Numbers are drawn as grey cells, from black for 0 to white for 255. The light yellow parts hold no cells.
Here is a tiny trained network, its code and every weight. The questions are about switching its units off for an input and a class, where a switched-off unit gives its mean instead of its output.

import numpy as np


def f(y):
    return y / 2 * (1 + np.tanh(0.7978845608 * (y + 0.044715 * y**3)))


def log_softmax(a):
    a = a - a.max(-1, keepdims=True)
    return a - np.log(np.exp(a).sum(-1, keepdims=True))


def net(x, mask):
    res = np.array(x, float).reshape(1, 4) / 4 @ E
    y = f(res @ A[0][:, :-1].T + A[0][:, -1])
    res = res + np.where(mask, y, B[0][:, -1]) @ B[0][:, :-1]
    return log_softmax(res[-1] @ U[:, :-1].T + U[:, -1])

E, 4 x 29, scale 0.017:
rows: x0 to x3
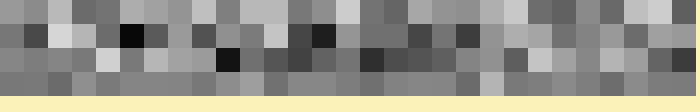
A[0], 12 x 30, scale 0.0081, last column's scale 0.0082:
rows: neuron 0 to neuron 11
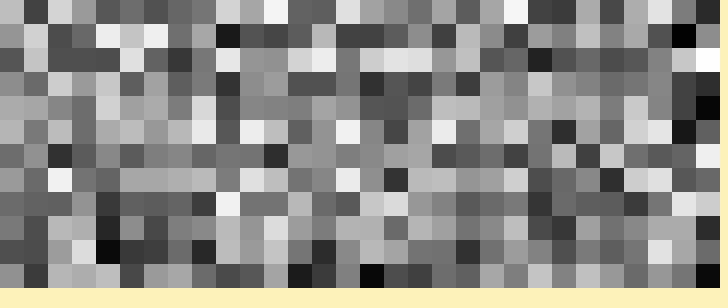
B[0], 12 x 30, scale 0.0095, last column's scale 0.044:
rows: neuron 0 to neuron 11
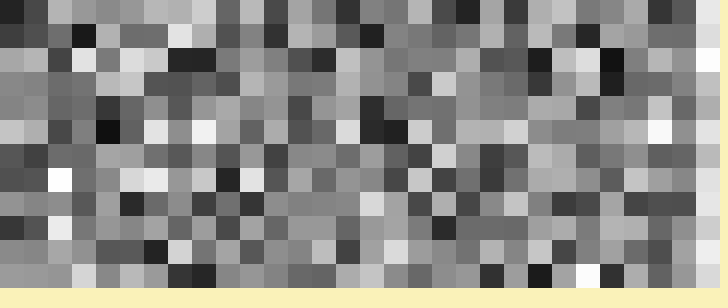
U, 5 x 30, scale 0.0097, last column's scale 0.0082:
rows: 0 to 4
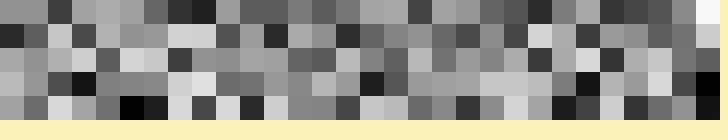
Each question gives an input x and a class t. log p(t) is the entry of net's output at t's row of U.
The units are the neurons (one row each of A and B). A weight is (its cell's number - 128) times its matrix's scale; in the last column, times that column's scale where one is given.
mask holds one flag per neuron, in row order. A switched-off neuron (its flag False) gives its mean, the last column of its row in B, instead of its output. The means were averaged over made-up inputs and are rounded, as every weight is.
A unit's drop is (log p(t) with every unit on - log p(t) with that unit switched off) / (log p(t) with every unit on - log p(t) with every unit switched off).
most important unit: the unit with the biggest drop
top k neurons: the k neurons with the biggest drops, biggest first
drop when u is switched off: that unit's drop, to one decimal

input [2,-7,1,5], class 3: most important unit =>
neuron 1
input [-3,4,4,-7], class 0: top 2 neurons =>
(neuron 5; neuron 7)
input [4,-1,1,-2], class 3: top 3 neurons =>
(neuron 2; neuron 11; neuron 5)
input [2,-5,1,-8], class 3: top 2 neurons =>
(neuron 1; neuron 11)
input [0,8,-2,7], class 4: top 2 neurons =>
(neuron 10; neuron 1)
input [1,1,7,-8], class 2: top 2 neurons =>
(neuron 11; neuron 8)
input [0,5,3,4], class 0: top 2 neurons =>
(neuron 5; neuron 7)
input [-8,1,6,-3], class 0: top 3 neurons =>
(neuron 11; neuron 0; neuron 7)
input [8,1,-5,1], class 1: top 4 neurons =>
(neuron 0; neuron 9; neuron 11; neuron 7)
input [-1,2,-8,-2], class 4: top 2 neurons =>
(neuron 8; neuron 10)
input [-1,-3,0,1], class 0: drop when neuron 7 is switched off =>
0.5
